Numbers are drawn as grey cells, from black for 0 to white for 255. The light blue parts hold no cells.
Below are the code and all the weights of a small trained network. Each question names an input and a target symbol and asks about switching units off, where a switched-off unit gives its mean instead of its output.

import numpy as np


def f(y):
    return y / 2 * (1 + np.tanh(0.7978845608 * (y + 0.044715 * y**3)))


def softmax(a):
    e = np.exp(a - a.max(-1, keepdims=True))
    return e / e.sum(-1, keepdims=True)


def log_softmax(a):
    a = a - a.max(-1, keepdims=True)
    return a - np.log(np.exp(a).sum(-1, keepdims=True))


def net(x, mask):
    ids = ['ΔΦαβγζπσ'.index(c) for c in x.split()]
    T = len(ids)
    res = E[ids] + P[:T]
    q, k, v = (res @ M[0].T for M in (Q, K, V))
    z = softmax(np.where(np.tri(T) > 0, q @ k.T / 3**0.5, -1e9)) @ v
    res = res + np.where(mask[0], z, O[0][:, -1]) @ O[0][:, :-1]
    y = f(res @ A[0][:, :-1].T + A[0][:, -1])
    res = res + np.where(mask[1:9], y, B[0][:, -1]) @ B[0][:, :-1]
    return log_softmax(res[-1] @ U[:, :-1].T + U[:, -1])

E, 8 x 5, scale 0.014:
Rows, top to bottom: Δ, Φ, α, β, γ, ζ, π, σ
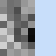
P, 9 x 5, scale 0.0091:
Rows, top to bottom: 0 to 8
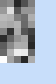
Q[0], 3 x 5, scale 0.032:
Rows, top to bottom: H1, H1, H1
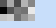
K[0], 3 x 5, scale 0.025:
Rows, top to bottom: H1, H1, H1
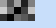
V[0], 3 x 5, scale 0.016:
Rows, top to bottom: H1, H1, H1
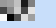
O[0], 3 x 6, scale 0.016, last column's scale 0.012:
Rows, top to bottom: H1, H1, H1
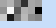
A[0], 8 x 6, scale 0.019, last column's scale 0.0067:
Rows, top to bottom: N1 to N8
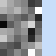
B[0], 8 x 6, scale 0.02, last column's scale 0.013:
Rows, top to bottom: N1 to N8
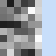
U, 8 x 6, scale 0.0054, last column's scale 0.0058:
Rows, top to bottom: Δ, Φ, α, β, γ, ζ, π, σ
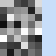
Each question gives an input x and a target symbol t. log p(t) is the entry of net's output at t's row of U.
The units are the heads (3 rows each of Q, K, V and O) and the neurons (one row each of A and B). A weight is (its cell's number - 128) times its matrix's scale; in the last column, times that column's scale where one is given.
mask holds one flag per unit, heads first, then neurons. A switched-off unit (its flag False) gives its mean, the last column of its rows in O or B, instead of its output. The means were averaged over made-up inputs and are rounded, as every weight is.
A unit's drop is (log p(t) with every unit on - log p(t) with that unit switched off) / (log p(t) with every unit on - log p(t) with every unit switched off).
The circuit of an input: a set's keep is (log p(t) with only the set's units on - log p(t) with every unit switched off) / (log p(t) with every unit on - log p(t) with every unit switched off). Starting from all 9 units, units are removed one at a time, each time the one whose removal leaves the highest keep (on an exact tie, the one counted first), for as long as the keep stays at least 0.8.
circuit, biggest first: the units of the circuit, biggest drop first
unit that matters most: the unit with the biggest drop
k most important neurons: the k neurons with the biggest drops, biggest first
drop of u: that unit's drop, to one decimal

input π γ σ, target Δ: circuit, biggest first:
(N8, H1)
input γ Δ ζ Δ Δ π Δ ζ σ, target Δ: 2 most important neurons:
(N6, N8)
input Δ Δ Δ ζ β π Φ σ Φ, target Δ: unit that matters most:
N6
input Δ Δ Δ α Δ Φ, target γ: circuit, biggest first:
(H1, N7)
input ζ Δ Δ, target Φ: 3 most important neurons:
(N3, N8, N2)
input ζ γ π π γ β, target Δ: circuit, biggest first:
(H1, N8)
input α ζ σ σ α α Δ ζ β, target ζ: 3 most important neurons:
(N7, N2, N4)
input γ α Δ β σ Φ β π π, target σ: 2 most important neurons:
(N1, N7)
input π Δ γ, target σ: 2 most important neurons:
(N1, N7)
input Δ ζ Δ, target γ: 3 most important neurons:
(N1, N7, N5)
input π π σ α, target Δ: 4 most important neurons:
(N1, N5, N3, N4)
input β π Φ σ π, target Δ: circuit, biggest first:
(H1, N5)
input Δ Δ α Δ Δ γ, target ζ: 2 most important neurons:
(N7, N5)
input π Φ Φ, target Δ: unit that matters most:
N8
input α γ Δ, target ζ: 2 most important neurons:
(N7, N2)
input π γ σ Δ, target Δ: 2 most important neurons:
(N8, N6)
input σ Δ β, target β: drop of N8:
0.0
